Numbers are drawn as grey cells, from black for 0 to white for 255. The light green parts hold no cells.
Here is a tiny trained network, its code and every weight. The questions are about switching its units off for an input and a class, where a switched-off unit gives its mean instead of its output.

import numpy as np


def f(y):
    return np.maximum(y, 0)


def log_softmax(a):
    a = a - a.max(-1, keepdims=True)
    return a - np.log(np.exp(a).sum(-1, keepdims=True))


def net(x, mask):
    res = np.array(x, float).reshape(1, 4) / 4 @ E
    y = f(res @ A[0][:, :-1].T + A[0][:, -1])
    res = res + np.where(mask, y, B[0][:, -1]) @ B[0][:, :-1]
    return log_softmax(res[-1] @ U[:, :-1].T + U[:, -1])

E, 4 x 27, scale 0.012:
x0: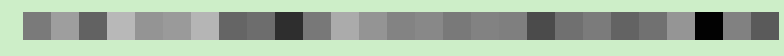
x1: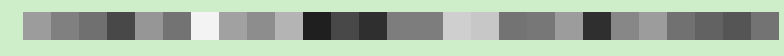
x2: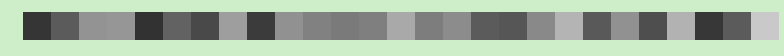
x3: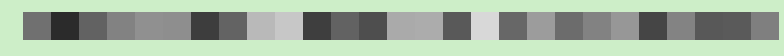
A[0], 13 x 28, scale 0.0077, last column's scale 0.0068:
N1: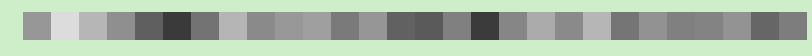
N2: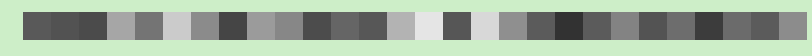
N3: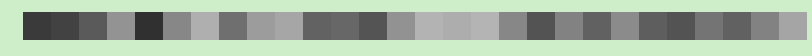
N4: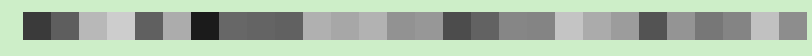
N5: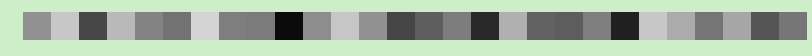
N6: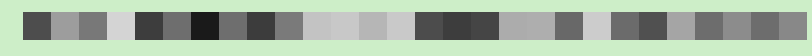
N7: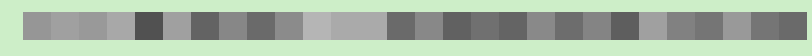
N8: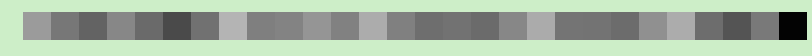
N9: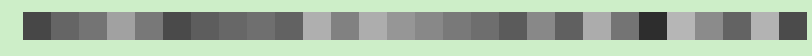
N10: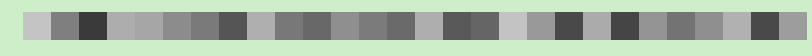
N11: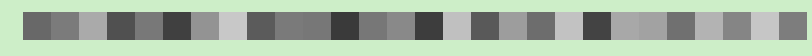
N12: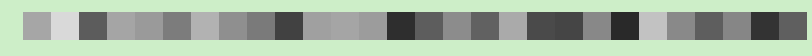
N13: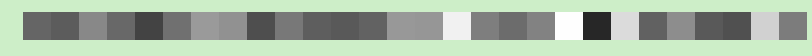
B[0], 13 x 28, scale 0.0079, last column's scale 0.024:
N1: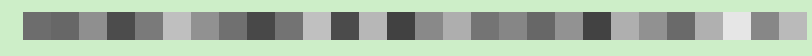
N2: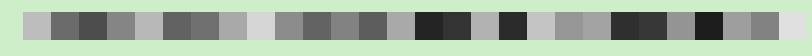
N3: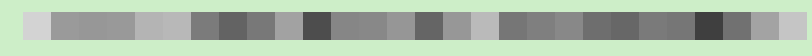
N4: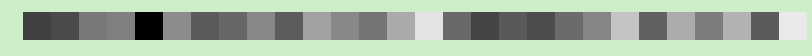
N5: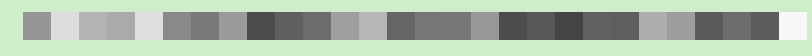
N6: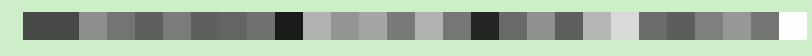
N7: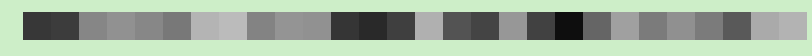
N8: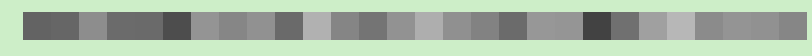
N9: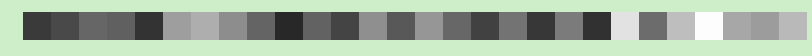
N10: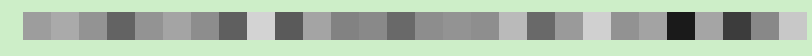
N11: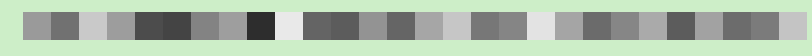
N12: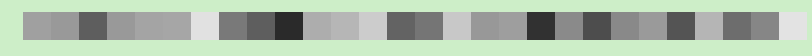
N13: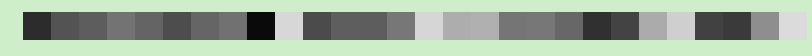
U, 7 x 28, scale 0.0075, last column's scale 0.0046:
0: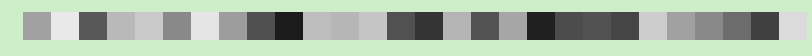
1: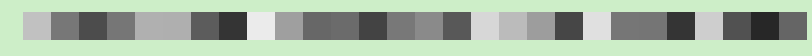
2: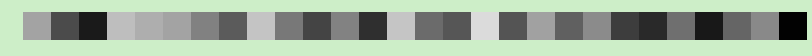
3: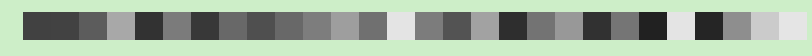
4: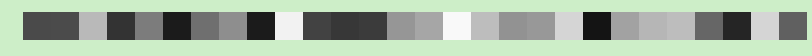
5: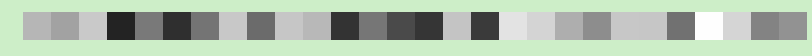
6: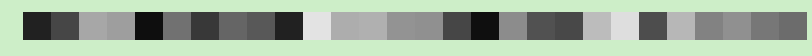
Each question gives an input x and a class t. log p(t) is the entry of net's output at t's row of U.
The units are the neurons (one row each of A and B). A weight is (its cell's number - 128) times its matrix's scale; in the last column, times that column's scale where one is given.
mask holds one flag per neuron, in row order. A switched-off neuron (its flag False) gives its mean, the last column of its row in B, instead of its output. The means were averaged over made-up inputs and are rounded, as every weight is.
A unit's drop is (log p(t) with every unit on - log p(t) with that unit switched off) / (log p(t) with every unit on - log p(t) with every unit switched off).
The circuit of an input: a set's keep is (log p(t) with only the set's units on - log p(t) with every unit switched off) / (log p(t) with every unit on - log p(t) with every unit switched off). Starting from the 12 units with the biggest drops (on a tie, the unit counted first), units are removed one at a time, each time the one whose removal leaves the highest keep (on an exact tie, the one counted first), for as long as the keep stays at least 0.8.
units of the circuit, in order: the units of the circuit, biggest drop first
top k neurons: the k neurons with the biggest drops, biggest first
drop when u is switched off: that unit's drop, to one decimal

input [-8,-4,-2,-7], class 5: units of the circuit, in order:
(N11)
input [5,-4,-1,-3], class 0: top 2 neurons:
(N5, N12)
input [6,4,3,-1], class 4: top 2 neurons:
(N13, N4)
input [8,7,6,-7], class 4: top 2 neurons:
(N13, N11)
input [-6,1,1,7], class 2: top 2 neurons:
(N2, N11)
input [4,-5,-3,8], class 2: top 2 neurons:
(N2, N1)
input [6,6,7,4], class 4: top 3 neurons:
(N13, N4, N6)
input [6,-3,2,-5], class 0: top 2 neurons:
(N5, N12)
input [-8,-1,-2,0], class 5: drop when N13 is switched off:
0.4
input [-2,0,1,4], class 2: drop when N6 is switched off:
0.2
